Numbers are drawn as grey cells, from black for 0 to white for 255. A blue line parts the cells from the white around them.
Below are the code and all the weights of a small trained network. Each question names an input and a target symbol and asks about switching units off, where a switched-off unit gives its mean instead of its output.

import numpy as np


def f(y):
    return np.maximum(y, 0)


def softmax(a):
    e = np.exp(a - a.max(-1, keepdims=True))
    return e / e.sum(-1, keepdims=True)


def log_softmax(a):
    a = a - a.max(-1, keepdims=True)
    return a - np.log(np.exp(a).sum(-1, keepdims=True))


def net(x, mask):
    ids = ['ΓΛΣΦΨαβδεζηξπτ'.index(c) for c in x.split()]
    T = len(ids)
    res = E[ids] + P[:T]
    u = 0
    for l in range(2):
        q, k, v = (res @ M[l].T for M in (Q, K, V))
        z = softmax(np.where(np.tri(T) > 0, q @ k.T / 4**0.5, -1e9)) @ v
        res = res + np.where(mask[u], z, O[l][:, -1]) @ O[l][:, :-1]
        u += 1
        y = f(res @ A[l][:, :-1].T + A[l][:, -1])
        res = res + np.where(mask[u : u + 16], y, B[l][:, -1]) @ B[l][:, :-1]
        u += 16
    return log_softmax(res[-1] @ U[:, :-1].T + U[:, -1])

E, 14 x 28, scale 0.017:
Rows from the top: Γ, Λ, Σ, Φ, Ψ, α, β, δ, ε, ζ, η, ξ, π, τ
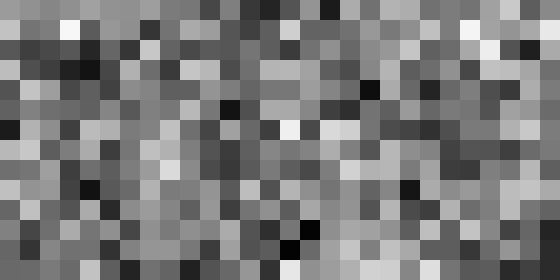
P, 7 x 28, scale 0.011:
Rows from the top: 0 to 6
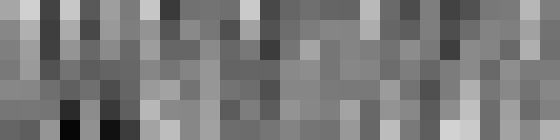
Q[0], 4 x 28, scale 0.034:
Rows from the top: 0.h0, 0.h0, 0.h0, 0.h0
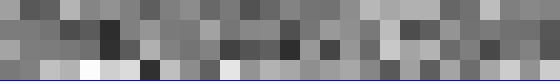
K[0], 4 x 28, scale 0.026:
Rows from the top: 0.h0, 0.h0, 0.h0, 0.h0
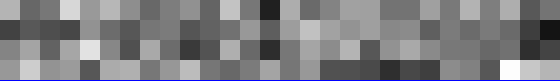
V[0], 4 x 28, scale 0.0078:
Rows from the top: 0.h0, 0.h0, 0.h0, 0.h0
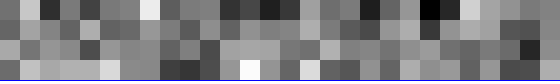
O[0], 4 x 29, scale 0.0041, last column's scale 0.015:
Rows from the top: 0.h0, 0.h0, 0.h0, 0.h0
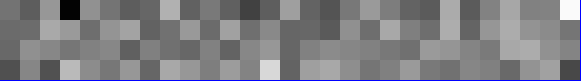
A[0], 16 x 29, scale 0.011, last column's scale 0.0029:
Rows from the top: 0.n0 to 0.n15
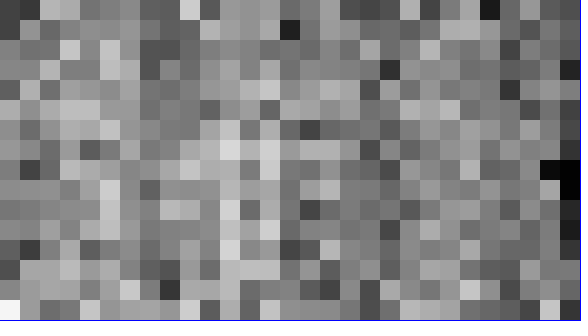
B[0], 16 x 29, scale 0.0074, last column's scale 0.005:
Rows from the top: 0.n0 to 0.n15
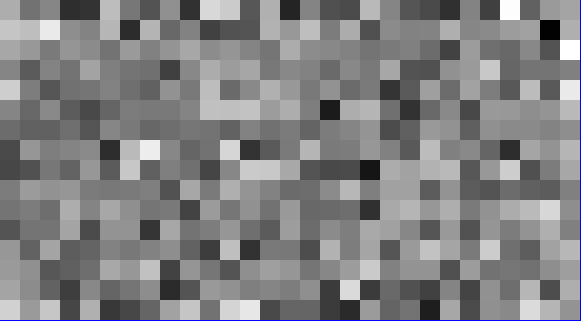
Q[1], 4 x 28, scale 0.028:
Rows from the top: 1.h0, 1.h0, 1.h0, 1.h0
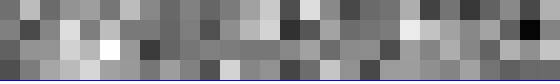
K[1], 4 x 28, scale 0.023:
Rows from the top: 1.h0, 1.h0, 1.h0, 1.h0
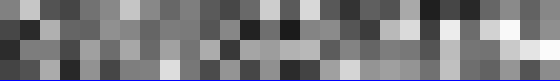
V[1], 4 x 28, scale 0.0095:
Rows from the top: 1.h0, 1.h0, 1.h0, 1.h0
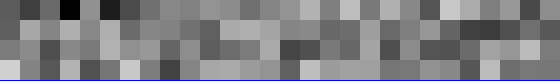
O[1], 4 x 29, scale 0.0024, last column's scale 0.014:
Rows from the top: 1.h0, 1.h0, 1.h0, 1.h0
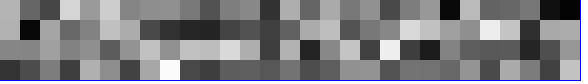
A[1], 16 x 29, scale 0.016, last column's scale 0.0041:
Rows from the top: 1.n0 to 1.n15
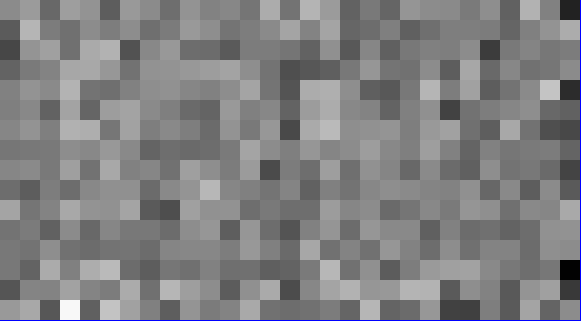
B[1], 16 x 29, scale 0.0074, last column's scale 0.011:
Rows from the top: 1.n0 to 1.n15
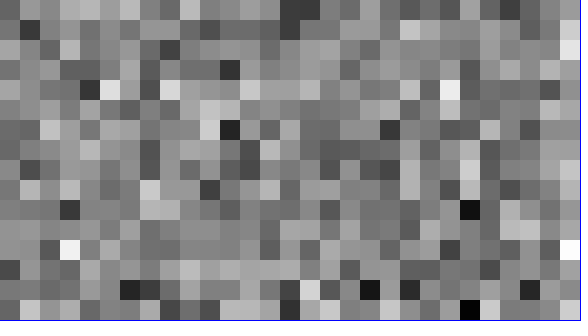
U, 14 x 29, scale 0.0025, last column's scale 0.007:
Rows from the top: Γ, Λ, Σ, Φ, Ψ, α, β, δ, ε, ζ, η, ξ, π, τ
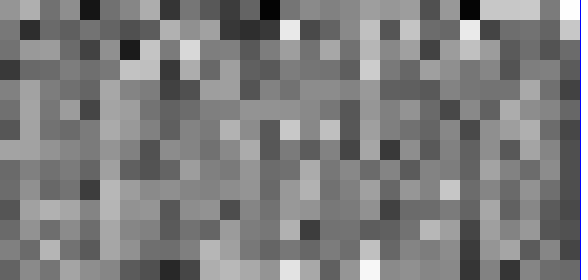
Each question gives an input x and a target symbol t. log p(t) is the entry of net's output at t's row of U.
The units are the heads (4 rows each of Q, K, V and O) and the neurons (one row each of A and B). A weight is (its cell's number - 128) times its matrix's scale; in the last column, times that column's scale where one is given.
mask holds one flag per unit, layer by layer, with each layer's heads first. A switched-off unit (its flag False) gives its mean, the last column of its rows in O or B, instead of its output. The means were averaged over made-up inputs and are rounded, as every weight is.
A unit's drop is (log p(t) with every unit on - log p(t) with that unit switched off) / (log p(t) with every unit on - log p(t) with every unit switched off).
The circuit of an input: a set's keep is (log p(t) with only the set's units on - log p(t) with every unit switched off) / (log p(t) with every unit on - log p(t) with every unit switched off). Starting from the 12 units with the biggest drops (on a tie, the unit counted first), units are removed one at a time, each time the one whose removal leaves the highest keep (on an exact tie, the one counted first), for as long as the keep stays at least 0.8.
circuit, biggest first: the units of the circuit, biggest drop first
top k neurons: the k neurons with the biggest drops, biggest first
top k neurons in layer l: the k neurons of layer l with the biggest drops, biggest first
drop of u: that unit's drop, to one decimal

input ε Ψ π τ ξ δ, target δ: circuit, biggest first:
(0.n15; 0.h0; 1.n0)
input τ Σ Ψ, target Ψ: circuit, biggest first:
(0.h0; 0.n0; 0.n4; 0.n14)
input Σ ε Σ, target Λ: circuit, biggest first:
(1.h0; 1.n15; 0.h0)
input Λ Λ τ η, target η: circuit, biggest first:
(0.h0; 1.n6; 0.n1; 1.n0)
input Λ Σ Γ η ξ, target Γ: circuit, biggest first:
(1.h0; 1.n15; 1.n3)
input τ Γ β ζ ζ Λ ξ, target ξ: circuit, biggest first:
(0.h0; 0.n8; 0.n12)
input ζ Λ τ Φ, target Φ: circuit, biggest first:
(0.h0; 0.n7; 1.n0)
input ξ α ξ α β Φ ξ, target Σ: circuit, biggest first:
(1.n9; 1.h0; 1.n8)
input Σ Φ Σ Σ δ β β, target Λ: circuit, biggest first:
(0.h0; 1.n15)
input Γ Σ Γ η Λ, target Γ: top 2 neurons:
(1.n15; 1.n10)
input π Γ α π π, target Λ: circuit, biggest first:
(1.n15; 1.n2)
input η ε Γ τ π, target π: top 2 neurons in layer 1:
(1.n5; 1.n6)
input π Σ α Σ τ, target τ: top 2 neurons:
(1.n15; 0.n5)
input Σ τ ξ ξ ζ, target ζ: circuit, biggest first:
(0.h0; 1.n4; 0.n7)
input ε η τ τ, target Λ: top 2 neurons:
(1.n7; 1.n15)
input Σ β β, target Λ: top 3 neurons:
(1.n8; 1.n15; 1.n1)
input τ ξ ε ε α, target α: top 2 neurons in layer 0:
(0.n0; 0.n8)
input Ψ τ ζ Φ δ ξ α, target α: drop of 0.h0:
0.7
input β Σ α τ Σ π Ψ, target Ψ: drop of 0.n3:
0.0
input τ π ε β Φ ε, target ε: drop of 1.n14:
0.8
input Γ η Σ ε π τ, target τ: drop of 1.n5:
0.1
